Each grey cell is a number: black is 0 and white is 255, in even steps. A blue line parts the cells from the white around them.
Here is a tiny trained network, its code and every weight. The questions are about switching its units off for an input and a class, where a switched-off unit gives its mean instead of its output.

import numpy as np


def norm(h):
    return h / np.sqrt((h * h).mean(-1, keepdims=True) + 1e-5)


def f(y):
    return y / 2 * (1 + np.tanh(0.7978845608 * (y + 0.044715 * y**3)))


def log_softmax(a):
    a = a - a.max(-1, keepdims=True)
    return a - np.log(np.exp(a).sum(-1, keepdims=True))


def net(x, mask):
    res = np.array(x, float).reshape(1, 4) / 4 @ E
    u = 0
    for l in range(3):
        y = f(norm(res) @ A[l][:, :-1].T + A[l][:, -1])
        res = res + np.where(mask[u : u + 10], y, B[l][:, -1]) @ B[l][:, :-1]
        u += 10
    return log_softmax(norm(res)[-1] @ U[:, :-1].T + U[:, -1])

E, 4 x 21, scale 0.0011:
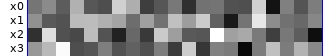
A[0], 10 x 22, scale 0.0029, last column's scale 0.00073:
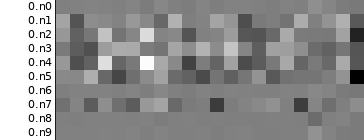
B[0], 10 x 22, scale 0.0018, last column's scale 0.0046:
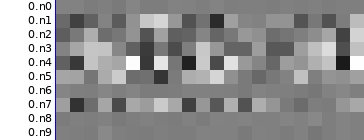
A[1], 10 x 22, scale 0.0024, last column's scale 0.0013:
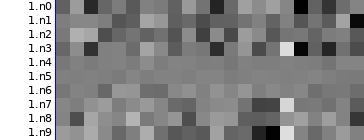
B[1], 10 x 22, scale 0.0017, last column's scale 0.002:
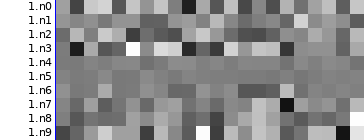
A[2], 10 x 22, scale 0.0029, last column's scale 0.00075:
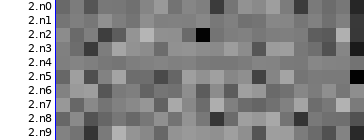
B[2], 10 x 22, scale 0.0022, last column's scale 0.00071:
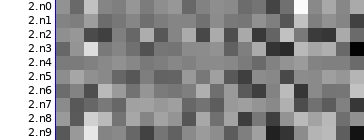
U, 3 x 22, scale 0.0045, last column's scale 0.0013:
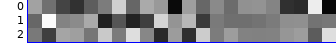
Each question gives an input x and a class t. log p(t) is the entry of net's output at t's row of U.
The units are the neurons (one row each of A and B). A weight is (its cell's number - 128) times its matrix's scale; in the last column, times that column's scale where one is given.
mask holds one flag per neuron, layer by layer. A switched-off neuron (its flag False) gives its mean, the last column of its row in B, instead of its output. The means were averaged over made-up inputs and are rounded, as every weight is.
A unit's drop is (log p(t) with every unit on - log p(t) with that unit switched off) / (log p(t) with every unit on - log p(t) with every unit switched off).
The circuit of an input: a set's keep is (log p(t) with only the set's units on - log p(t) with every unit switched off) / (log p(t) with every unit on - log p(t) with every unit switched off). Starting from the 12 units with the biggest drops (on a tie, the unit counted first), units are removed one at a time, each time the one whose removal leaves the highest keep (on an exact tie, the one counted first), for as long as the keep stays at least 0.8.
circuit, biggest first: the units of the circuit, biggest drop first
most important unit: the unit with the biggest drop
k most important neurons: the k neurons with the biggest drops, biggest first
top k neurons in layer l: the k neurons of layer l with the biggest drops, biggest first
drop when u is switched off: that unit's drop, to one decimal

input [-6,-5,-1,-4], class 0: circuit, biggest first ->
(0.n4 1.n9 0.n2 0.n3)
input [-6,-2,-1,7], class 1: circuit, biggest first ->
(0.n4 1.n2)
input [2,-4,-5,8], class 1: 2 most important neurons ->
(0.n4 0.n7)
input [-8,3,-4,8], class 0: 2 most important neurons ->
(0.n4 0.n3)
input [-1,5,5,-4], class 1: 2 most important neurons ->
(0.n3 0.n1)
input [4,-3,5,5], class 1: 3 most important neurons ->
(0.n1 1.n2 0.n5)
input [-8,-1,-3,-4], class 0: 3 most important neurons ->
(0.n4 1.n9 2.n2)
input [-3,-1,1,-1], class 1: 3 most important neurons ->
(0.n4 0.n7 0.n1)
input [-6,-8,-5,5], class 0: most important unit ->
0.n3
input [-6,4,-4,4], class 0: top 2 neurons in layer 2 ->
(2.n2 2.n8)
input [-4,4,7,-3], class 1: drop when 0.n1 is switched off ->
0.1
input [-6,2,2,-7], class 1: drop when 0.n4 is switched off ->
0.2
